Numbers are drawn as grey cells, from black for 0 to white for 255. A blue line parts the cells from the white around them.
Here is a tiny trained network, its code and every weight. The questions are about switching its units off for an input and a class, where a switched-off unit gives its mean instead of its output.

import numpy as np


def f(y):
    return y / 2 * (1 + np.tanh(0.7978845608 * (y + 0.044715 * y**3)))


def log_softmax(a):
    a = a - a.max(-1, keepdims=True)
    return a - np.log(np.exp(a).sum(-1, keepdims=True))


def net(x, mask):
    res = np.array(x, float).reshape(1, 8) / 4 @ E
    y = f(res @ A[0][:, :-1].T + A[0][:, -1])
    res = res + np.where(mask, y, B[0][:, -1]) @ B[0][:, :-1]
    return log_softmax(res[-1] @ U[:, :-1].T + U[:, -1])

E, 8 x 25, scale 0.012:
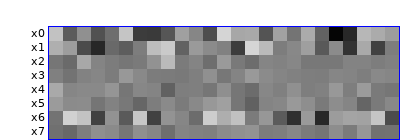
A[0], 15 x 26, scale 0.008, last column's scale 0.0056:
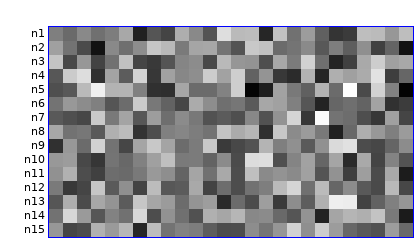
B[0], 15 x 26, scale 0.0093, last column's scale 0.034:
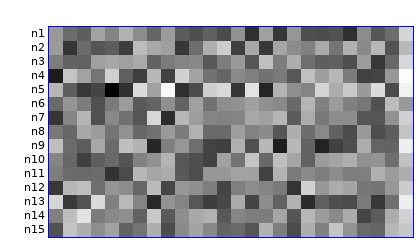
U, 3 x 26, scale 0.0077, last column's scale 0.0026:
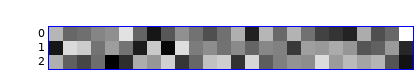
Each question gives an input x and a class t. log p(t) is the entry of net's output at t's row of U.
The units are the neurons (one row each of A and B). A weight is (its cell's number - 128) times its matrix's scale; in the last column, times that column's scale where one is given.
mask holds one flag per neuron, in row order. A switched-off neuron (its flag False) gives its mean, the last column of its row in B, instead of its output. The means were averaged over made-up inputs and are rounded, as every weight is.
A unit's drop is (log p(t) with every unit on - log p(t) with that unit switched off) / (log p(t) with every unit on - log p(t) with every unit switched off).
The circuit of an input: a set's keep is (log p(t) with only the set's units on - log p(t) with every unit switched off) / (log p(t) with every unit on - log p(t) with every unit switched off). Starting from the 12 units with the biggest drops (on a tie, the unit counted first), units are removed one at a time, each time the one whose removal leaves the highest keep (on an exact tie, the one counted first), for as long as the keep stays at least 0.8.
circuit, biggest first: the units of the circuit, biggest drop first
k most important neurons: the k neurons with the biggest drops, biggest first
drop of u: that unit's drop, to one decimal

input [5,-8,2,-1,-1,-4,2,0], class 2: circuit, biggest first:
n5
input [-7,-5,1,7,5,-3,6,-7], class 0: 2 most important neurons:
n13; n9
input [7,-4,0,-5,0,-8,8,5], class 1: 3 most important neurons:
n4; n14; n9
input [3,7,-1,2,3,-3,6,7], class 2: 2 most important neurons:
n2; n10
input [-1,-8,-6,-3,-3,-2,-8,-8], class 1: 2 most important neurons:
n7; n12
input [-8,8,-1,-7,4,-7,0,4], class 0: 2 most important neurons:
n9; n5
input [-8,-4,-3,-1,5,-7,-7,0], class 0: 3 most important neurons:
n9; n13; n4
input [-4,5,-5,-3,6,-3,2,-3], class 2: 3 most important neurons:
n2; n10; n1
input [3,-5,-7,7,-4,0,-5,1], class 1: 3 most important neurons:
n7; n12; n15
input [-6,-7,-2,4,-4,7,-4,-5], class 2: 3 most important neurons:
n5; n1; n3
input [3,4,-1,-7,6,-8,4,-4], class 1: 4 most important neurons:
n5; n9; n13; n4
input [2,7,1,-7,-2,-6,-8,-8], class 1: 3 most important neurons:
n5; n12; n15
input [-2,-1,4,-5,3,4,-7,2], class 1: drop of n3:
0.0
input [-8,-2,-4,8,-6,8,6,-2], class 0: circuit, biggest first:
n13
